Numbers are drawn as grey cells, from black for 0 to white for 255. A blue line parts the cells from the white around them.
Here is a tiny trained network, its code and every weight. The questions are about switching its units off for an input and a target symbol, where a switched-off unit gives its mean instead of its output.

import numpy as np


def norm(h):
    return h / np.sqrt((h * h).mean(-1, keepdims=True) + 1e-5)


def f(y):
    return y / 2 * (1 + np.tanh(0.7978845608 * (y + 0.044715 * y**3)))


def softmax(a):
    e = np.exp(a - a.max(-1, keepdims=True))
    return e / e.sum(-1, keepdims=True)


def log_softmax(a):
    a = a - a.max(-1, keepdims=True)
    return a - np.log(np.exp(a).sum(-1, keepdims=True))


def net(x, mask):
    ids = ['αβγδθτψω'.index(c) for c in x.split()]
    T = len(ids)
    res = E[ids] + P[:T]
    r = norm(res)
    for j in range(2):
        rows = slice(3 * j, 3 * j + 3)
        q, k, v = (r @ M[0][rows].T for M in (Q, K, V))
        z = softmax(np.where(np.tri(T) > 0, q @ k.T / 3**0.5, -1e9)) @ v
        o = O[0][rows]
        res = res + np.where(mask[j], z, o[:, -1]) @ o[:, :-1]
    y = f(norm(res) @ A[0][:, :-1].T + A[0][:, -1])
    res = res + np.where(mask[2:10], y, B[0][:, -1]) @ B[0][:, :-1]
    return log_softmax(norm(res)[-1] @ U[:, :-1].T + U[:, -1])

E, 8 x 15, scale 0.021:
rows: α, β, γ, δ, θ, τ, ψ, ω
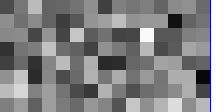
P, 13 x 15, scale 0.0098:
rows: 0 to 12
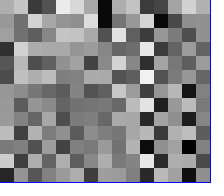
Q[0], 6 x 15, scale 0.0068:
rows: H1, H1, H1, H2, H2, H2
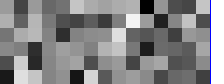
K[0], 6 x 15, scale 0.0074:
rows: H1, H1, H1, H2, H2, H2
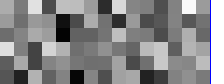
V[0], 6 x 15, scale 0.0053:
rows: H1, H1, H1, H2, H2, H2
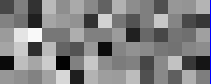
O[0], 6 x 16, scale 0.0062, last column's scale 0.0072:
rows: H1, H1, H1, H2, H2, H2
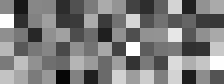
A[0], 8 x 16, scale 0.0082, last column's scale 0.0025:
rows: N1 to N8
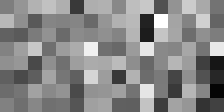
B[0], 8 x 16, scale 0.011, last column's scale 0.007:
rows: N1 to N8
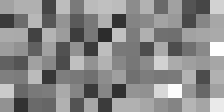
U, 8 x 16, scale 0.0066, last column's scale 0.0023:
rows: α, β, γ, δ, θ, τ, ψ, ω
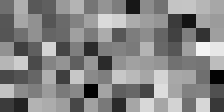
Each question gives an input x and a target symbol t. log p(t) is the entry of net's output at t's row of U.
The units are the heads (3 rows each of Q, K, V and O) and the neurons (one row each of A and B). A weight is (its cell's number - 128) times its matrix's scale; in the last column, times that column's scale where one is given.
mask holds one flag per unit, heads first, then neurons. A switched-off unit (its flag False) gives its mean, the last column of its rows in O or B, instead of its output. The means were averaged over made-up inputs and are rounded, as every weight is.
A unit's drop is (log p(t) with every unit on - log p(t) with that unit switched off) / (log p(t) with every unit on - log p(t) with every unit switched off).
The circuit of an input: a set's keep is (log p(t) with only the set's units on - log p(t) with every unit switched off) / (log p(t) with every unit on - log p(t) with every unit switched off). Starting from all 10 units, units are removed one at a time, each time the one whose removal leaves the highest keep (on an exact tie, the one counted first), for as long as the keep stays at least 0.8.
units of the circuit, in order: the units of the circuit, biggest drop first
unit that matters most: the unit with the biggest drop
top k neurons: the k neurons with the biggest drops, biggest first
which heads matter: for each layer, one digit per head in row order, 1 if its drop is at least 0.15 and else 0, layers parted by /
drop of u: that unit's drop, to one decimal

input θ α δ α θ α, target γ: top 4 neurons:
[N4 N3 N6 N5]
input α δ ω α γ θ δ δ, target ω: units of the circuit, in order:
[N7 N4]
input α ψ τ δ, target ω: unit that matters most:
N7
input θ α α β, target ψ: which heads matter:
00
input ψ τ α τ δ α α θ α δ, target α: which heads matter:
01
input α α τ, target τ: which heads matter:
00
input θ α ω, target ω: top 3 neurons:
[N2 N4 N3]
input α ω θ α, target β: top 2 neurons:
[N4 N1]
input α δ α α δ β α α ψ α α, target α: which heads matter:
10
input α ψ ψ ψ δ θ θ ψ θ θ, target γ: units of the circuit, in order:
[N6 H1]
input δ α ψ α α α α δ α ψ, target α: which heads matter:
11
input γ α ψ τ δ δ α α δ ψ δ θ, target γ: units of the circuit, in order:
[H1 N6]
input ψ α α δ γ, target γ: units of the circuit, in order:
[H2 N6]
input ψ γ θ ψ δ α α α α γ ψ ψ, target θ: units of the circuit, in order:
[H1]
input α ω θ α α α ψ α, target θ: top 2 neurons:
[N1 N8]
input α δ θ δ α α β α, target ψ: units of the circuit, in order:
[N4 H1]
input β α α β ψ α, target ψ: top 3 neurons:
[N4 N7 N3]
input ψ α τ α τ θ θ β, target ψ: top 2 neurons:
[N7 N4]
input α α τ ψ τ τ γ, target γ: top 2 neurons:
[N6 N3]
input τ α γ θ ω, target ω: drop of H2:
-0.1
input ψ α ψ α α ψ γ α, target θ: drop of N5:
0.3
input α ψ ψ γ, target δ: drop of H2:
-0.1
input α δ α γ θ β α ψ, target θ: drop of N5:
-0.1
